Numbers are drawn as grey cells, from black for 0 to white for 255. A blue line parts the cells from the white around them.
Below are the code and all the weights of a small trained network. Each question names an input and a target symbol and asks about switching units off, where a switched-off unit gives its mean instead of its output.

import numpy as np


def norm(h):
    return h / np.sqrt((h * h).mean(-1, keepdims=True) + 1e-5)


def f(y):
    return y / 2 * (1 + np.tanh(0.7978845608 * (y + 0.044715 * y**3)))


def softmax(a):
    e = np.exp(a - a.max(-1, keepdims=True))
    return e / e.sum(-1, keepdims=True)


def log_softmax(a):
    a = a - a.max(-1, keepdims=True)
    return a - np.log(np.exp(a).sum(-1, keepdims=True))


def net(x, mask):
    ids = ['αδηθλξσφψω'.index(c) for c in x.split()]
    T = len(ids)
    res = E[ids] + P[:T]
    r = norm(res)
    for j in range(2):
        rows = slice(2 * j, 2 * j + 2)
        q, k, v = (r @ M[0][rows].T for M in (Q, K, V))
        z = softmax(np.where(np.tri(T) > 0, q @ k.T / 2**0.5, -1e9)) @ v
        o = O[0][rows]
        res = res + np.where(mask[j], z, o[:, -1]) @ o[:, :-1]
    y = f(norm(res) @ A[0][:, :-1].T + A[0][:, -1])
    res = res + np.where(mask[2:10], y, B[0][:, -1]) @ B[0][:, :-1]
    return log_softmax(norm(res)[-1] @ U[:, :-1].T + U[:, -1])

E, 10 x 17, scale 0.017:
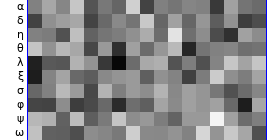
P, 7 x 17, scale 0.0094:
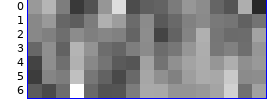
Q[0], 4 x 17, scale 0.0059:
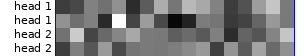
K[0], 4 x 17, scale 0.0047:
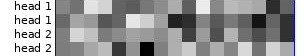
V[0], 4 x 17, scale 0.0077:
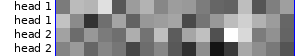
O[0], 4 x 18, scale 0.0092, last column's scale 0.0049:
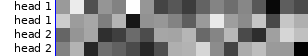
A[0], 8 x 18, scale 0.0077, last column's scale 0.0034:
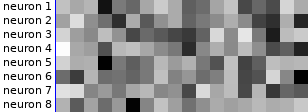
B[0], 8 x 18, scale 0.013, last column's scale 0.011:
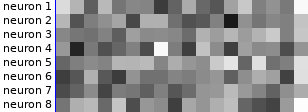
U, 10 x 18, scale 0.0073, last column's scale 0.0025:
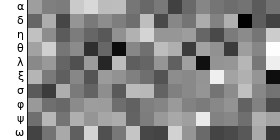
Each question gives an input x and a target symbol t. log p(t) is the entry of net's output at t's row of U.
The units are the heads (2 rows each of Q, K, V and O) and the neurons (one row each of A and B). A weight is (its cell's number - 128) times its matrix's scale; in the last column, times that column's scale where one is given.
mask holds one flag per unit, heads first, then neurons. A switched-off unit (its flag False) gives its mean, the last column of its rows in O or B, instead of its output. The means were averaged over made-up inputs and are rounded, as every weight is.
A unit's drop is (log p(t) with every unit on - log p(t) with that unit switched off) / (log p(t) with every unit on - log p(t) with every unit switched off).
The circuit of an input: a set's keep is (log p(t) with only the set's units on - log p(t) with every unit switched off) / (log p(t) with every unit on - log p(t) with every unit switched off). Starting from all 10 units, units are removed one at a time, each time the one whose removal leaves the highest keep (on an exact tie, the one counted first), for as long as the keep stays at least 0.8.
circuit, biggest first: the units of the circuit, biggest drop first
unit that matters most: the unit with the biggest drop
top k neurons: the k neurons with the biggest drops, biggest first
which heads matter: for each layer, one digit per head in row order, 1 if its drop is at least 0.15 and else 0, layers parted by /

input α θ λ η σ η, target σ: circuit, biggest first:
(head 1; neuron 1; neuron 8)
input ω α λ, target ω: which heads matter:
10
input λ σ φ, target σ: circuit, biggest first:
(head 1; neuron 8)
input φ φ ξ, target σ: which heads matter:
10
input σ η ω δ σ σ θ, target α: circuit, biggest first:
(head 1; neuron 2)
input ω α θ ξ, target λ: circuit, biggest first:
(neuron 2; head 1; head 2)
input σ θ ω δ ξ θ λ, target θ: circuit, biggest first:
(neuron 5; head 2)
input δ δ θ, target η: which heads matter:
11
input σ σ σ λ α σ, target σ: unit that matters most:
neuron 1
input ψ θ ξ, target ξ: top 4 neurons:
(neuron 2; neuron 8; neuron 3; neuron 1)
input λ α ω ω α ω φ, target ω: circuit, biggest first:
(head 2; neuron 1)
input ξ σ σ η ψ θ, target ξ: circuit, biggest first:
(head 1; neuron 2; neuron 3)
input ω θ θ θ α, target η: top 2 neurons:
(neuron 2; neuron 8)
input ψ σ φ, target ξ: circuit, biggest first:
(neuron 8; head 1)
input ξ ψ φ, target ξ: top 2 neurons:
(neuron 2; neuron 3)
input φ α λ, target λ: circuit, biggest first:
(neuron 5)
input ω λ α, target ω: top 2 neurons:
(neuron 1; neuron 5)
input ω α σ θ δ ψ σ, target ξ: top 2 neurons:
(neuron 1; neuron 3)
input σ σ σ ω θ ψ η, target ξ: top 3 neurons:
(neuron 2; neuron 3; neuron 1)
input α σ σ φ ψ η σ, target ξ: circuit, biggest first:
(head 1; neuron 3; neuron 2)
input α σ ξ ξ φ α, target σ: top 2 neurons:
(neuron 1; neuron 8)
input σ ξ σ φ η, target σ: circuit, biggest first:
(head 1; neuron 8; neuron 1)
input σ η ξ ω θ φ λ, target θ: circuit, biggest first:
(neuron 5; neuron 2)
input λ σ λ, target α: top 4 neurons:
(neuron 6; neuron 3; neuron 7; neuron 4)
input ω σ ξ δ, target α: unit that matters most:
neuron 2
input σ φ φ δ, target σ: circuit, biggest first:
(head 1; neuron 8)
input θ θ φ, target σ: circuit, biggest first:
(head 1; neuron 8; neuron 1)
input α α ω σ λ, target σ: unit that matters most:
head 1
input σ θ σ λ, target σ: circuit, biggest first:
(neuron 1; head 1; neuron 8)
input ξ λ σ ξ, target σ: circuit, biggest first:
(head 1; neuron 1; neuron 8)
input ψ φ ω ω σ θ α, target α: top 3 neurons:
(neuron 2; neuron 3; neuron 1)
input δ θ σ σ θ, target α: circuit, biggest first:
(head 1; neuron 2)
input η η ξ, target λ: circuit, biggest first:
(head 1; neuron 2; head 2)
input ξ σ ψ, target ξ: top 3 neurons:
(neuron 3; neuron 1; neuron 4)
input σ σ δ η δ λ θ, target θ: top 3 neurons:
(neuron 5; neuron 2; neuron 6)
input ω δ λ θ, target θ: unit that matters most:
head 2
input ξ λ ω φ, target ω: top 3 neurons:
(neuron 1; neuron 5; neuron 8)
